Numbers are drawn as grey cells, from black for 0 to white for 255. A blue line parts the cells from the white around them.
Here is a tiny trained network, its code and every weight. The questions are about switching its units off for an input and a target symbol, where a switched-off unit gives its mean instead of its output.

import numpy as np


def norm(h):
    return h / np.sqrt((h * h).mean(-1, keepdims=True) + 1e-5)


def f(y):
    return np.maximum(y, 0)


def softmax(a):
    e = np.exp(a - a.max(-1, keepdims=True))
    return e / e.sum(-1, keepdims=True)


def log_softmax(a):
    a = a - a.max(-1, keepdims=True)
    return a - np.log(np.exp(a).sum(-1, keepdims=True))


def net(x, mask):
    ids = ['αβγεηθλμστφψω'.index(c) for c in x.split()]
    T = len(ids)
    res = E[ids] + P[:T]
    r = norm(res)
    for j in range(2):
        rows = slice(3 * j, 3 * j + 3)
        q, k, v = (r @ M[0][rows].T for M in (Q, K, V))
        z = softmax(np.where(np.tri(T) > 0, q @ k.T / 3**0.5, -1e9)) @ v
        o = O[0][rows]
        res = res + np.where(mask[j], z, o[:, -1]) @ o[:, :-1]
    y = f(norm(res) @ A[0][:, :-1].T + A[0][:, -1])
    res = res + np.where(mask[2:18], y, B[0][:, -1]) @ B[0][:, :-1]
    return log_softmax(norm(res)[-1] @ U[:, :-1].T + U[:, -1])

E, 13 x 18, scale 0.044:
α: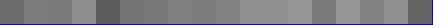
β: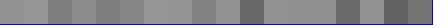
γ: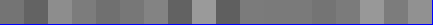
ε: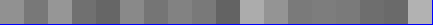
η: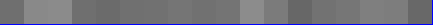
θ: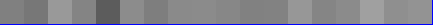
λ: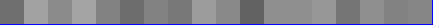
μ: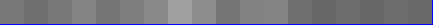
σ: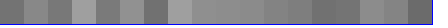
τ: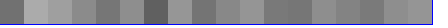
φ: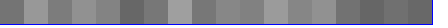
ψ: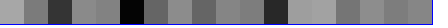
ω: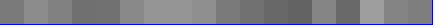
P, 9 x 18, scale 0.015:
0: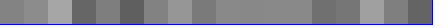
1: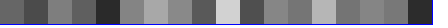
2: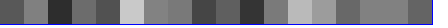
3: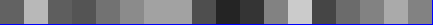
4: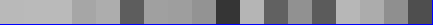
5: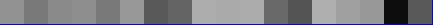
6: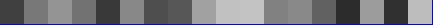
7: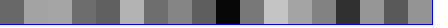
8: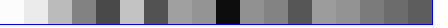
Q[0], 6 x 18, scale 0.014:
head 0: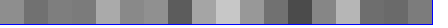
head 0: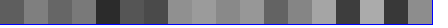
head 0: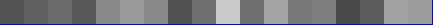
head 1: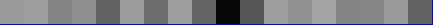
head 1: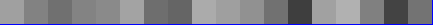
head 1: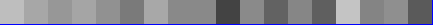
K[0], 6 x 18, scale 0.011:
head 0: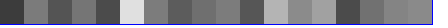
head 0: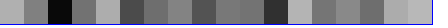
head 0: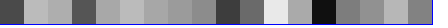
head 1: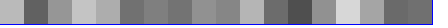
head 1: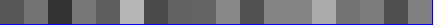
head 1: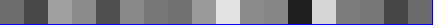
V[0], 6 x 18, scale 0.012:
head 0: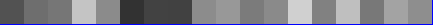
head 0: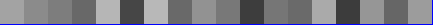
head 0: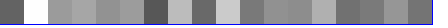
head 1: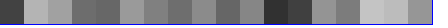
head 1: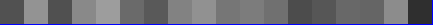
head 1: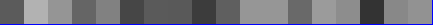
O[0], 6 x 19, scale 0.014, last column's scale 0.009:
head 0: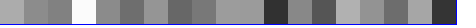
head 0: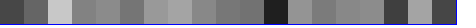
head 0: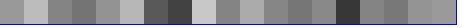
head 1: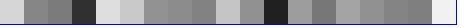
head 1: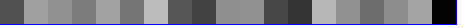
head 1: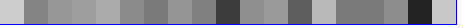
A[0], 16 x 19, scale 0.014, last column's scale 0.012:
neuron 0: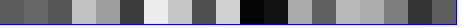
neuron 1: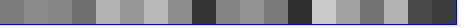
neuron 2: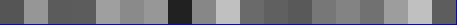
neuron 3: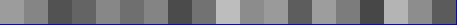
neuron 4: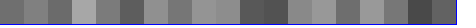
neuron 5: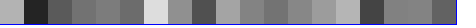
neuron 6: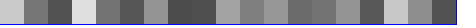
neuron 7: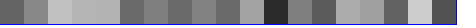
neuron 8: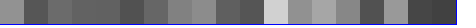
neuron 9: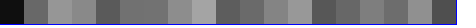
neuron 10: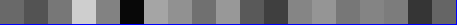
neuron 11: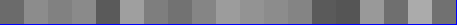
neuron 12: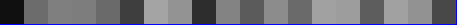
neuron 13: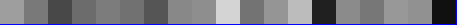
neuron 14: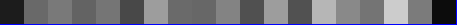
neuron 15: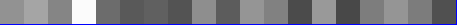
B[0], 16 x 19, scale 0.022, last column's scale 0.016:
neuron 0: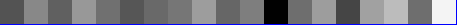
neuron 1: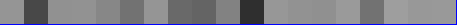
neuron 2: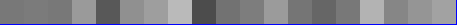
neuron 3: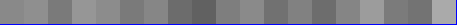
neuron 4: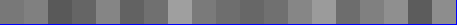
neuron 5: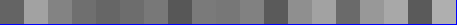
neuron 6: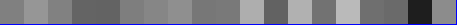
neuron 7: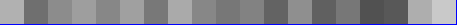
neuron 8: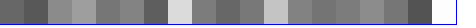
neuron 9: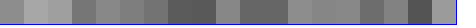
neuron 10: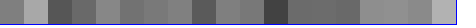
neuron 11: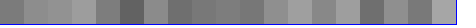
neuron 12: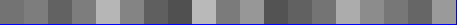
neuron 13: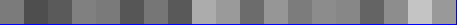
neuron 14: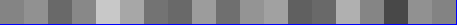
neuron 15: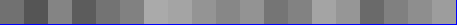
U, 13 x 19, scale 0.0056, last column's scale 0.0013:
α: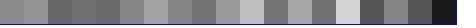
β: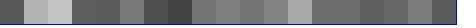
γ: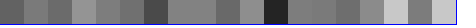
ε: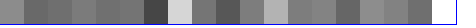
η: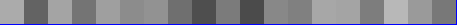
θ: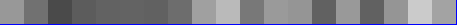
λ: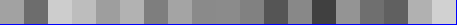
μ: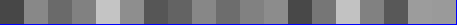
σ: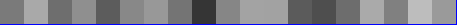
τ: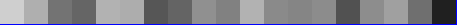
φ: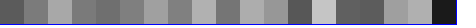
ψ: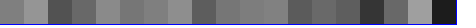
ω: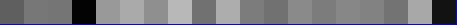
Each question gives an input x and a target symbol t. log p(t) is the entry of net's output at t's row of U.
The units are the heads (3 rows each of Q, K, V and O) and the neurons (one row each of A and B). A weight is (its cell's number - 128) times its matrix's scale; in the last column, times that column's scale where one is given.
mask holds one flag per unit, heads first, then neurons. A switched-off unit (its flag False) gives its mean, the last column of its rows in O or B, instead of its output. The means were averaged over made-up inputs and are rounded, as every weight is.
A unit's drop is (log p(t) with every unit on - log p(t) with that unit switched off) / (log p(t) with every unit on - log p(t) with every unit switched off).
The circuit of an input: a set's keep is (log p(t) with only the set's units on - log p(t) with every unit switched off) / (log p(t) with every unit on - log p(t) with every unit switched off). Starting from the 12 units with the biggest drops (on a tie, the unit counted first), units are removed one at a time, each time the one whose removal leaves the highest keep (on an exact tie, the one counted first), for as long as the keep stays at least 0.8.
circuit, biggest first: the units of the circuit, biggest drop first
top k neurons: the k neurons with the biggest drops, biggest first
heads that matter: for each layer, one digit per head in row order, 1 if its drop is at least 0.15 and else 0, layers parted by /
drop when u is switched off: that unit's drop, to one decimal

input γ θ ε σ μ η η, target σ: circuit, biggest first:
[head 1; neuron 2]
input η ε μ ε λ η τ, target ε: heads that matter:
00
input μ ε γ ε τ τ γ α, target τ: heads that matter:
10
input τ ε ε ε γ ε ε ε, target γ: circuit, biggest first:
[head 0; neuron 0]
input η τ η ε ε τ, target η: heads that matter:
01
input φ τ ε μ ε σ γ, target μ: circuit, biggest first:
[head 1; neuron 14]
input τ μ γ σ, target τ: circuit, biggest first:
[head 0]
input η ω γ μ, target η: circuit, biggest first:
[head 1; neuron 1]
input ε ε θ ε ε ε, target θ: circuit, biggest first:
[head 1; neuron 13]
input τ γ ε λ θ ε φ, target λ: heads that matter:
10
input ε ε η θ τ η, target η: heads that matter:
01
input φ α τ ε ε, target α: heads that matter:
10
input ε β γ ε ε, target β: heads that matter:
01
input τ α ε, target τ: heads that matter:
10
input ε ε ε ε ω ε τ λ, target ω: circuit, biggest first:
[head 1; head 0]
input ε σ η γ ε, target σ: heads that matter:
11
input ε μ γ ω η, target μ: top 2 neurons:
[neuron 14; neuron 12]
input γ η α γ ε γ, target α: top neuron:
[neuron 6]
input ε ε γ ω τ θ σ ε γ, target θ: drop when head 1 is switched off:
0.8
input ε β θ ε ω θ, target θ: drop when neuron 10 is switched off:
0.0
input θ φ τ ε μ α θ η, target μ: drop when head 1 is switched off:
0.8
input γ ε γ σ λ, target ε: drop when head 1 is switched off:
0.1
